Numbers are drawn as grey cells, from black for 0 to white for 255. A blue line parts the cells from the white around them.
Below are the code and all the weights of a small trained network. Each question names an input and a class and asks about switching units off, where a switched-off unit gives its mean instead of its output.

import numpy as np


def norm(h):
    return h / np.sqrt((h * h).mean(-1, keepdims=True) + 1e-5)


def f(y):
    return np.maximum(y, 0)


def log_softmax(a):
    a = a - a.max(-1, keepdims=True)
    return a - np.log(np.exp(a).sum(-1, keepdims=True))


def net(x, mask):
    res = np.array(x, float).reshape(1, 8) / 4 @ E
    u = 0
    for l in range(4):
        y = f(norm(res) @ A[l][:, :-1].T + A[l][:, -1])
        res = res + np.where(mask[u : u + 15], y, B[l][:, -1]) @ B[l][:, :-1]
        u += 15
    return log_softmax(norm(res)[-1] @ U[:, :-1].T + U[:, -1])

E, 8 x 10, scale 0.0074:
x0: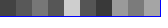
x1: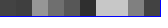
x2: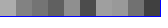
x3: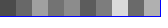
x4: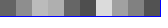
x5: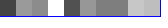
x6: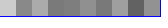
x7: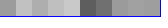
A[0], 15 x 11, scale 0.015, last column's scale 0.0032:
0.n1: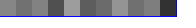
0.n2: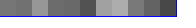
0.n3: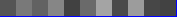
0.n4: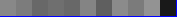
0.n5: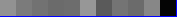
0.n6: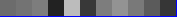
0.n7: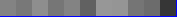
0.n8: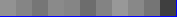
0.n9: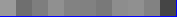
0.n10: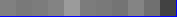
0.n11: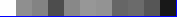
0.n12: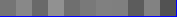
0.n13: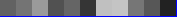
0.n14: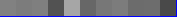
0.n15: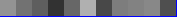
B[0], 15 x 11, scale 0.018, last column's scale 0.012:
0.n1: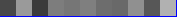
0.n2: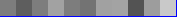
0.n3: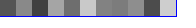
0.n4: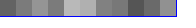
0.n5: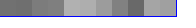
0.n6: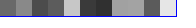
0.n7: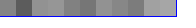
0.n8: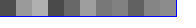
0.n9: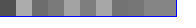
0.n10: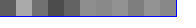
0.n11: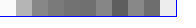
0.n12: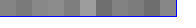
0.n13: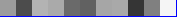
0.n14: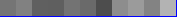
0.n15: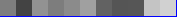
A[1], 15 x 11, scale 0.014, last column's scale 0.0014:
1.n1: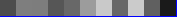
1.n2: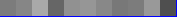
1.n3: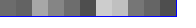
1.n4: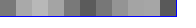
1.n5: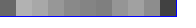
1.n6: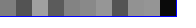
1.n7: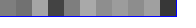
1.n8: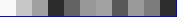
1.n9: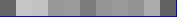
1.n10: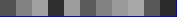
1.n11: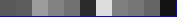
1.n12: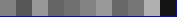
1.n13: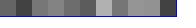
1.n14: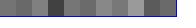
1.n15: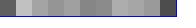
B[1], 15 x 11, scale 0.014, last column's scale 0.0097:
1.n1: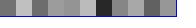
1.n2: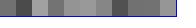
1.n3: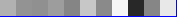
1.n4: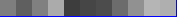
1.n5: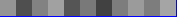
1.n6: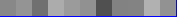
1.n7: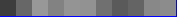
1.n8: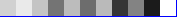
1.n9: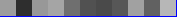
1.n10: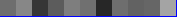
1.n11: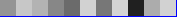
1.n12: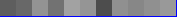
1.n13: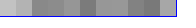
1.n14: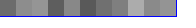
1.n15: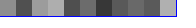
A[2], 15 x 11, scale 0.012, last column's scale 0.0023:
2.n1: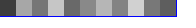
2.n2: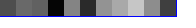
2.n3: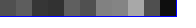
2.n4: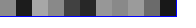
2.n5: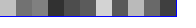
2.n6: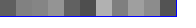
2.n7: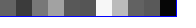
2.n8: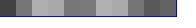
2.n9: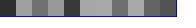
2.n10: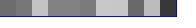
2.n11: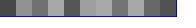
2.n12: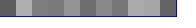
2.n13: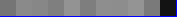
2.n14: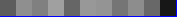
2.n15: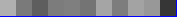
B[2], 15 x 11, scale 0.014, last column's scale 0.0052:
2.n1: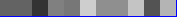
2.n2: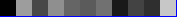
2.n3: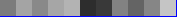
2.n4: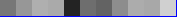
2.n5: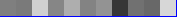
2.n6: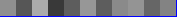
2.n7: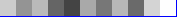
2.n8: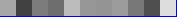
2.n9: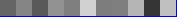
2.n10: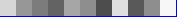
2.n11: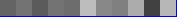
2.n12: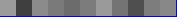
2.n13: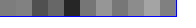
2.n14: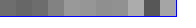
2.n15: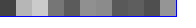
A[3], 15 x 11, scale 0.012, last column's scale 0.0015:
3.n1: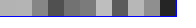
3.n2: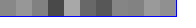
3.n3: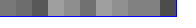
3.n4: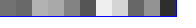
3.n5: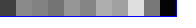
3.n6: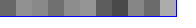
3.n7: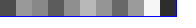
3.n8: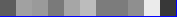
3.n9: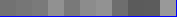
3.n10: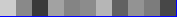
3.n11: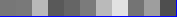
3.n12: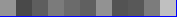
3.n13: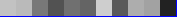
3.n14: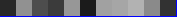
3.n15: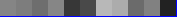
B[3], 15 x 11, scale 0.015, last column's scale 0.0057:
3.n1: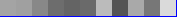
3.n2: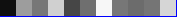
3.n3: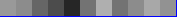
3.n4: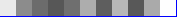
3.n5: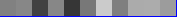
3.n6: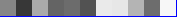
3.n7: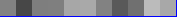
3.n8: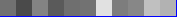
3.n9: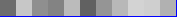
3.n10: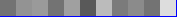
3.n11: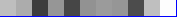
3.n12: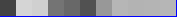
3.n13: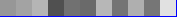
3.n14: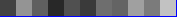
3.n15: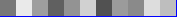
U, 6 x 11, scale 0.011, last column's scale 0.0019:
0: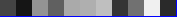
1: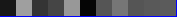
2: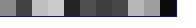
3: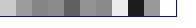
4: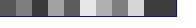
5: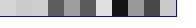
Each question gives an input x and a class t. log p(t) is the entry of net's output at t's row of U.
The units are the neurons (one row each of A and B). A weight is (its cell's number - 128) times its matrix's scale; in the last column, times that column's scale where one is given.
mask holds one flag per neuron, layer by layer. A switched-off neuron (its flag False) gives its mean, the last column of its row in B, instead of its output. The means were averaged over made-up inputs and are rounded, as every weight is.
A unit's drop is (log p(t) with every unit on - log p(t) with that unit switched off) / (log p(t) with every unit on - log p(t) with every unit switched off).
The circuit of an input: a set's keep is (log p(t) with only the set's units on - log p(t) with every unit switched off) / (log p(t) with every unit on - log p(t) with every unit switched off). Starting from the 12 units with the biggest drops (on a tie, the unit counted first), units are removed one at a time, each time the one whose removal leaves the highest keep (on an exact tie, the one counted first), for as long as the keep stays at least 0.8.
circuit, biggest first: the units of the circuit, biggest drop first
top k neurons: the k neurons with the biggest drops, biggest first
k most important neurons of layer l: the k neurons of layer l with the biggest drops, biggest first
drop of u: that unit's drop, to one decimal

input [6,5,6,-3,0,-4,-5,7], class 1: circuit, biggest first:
(0.n6)
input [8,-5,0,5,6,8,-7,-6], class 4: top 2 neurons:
(0.n13, 0.n6)
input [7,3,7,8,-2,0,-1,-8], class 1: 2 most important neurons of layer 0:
(0.n6, 0.n1)
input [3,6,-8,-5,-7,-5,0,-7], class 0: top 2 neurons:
(0.n15, 0.n5)
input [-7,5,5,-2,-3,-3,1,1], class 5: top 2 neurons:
(0.n11, 1.n8)
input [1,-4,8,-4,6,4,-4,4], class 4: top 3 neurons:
(0.n13, 0.n11, 0.n6)
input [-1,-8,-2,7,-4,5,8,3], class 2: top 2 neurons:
(0.n11, 1.n9)
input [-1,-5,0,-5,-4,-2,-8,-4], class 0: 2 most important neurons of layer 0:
(0.n15, 0.n5)
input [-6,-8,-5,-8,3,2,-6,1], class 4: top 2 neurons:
(0.n11, 0.n3)
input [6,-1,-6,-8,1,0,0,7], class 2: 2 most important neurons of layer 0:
(0.n11, 0.n6)
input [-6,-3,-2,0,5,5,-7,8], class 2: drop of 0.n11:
0.2
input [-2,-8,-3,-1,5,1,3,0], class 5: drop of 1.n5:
0.0
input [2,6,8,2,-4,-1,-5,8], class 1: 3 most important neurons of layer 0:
(0.n6, 0.n1, 0.n14)
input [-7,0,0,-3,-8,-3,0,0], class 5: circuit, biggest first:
(0.n11)
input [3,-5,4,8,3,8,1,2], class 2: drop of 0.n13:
0.4
